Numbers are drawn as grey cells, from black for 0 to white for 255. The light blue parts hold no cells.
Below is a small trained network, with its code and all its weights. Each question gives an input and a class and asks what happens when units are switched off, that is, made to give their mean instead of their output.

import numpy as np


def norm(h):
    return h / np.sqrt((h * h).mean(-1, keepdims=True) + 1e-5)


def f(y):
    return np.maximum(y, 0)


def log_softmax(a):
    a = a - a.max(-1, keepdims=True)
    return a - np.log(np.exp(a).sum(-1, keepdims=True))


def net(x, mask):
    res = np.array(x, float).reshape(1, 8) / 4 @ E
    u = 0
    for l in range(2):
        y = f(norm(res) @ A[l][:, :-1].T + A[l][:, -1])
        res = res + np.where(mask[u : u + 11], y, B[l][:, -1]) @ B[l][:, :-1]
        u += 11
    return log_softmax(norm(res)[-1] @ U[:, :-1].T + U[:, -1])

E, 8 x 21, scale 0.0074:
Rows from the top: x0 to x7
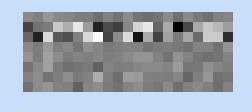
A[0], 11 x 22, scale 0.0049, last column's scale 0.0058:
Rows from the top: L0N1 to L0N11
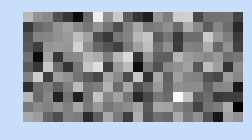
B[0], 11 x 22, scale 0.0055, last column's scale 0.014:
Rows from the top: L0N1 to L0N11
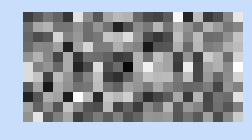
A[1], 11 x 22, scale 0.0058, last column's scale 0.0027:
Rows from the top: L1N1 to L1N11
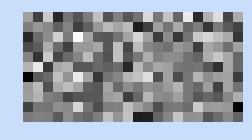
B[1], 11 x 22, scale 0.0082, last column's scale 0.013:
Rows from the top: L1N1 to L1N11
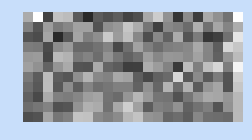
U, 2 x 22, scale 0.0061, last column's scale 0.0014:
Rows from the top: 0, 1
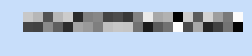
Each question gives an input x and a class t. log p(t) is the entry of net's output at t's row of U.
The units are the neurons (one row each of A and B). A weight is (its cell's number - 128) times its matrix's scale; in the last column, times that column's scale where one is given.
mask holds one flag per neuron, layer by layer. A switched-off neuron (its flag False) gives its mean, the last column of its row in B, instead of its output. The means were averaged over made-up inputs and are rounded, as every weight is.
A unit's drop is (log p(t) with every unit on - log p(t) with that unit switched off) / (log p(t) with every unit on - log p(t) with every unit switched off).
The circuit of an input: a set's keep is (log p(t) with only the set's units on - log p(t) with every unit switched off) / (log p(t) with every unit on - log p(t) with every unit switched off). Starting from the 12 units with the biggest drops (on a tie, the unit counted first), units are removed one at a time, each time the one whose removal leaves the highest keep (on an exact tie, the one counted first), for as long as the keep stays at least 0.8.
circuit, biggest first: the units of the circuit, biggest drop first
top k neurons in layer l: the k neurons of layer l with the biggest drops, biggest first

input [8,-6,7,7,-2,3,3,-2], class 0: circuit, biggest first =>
[L0N6]
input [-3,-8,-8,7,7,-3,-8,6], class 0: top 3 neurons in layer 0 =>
[L0N7; L0N11; L0N3]
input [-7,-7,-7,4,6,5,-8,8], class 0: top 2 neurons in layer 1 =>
[L1N6; L1N3]
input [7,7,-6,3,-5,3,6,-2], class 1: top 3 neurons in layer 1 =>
[L1N3; L1N1; L1N7]
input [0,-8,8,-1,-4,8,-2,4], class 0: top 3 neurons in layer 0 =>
[L0N6; L0N5; L0N3]
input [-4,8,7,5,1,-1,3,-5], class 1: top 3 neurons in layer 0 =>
[L0N3; L0N4; L0N7]
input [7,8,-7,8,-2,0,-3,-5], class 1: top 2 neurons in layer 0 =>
[L0N6; L0N5]
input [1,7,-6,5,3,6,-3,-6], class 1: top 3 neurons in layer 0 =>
[L0N6; L0N5; L0N3]
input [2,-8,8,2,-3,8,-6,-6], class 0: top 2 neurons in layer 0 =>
[L0N6; L0N5]
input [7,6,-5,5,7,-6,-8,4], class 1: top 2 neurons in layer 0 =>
[L0N6; L0N5]
